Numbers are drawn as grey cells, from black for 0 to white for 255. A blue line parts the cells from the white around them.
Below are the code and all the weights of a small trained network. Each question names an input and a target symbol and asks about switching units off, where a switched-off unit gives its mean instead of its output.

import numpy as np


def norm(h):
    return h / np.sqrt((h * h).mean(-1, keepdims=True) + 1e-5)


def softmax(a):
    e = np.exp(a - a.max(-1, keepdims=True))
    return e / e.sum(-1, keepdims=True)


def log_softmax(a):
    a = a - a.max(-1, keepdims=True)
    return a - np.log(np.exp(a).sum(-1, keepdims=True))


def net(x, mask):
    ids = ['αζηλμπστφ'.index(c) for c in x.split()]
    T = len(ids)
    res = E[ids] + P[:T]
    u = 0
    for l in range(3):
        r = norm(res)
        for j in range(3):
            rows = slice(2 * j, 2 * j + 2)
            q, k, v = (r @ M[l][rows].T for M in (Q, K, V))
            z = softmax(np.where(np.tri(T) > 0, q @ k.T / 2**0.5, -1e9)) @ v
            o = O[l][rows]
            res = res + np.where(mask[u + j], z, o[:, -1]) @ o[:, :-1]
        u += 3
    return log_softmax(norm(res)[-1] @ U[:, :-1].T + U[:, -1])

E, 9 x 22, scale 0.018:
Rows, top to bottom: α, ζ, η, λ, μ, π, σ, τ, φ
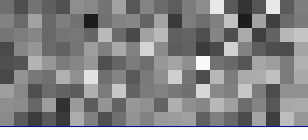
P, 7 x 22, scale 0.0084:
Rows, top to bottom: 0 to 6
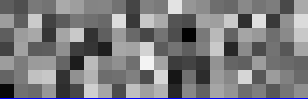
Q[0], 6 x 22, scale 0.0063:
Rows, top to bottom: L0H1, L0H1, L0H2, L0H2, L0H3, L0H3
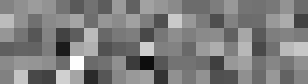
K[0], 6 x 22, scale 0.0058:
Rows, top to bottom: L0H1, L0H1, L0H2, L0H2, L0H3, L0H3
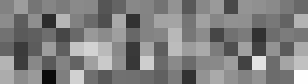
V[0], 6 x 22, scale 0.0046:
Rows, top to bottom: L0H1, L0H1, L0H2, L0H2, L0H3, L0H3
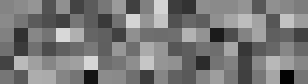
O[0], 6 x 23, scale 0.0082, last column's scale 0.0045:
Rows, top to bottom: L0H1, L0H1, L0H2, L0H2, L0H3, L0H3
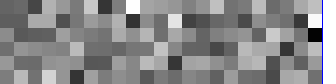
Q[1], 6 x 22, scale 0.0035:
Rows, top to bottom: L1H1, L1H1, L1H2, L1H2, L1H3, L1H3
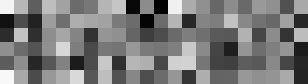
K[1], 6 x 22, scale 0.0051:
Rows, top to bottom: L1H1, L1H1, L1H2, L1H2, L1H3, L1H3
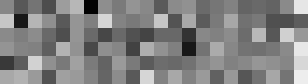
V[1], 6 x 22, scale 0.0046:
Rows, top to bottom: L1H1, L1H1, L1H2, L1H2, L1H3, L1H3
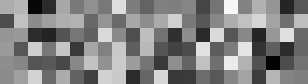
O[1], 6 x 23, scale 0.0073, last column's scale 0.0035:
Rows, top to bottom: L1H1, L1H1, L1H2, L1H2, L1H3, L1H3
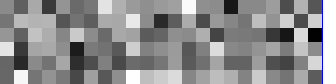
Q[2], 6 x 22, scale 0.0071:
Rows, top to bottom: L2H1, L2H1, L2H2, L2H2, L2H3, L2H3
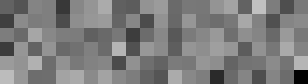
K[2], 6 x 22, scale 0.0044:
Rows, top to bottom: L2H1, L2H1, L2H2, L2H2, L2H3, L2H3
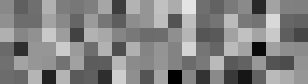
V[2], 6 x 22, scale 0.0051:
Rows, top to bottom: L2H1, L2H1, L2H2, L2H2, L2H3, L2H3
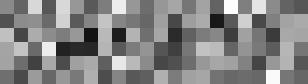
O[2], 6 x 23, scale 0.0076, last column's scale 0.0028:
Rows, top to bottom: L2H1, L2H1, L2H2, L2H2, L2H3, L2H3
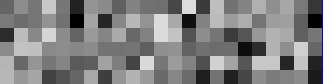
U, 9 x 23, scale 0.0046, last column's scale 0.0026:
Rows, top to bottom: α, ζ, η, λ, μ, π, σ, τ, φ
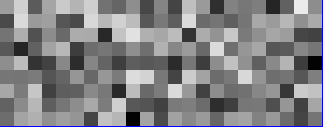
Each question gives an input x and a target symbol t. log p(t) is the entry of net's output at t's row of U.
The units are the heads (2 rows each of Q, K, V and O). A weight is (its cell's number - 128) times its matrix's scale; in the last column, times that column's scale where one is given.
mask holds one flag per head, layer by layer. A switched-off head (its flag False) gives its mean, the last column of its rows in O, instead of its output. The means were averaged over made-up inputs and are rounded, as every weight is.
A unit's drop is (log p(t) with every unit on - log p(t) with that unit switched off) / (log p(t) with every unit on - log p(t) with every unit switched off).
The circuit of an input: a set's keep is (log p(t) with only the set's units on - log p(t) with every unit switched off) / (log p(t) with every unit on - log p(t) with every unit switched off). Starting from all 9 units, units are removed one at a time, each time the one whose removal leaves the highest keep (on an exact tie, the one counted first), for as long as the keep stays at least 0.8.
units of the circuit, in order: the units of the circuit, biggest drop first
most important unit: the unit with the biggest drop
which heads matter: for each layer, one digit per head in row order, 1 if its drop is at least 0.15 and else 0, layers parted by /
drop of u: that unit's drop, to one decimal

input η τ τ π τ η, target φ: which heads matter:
000 / 100 / 001
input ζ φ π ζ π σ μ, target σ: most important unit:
L0H3
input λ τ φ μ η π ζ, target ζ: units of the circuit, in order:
L1H1, L1H3
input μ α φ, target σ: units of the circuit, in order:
L2H3, L0H2, L1H1
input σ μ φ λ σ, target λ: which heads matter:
000 / 011 / 000
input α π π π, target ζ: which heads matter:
100 / 100 / 000
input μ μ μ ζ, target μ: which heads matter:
001 / 110 / 000
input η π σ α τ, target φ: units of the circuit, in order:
L2H3, L2H1, L1H1
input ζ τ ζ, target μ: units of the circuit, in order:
L1H2, L0H2, L2H2, L0H3
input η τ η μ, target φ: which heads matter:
100 / 100 / 101
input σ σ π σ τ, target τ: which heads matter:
101 / 001 / 101
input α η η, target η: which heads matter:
100 / 000 / 100
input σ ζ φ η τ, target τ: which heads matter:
101 / 001 / 000
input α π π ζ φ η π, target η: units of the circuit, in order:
L2H1, L0H3, L1H3
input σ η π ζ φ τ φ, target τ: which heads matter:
000 / 000 / 000
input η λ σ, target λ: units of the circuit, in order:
L1H2, L1H3, L0H1
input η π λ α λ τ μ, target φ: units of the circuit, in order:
L2H3, L0H1
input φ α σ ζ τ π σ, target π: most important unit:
L2H2
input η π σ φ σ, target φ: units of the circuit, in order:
L1H1, L2H3, L2H1
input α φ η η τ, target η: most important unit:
L2H1
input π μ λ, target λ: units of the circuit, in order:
L0H1, L2H1, L0H3, L2H2
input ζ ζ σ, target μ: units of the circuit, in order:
L1H2, L0H3
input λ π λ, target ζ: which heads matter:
000 / 110 / 110
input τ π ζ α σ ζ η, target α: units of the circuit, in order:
L0H1, L1H1, L0H3, L1H2
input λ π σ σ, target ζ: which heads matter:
011 / 100 / 110
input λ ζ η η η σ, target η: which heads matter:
010 / 000 / 010
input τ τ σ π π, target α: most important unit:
L0H1
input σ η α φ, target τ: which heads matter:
100 / 001 / 000
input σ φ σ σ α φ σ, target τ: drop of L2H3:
0.2
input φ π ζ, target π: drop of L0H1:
0.1
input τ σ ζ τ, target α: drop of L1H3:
0.2
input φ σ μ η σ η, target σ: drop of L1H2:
0.1
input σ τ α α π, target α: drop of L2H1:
0.2
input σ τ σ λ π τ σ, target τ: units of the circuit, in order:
L0H1
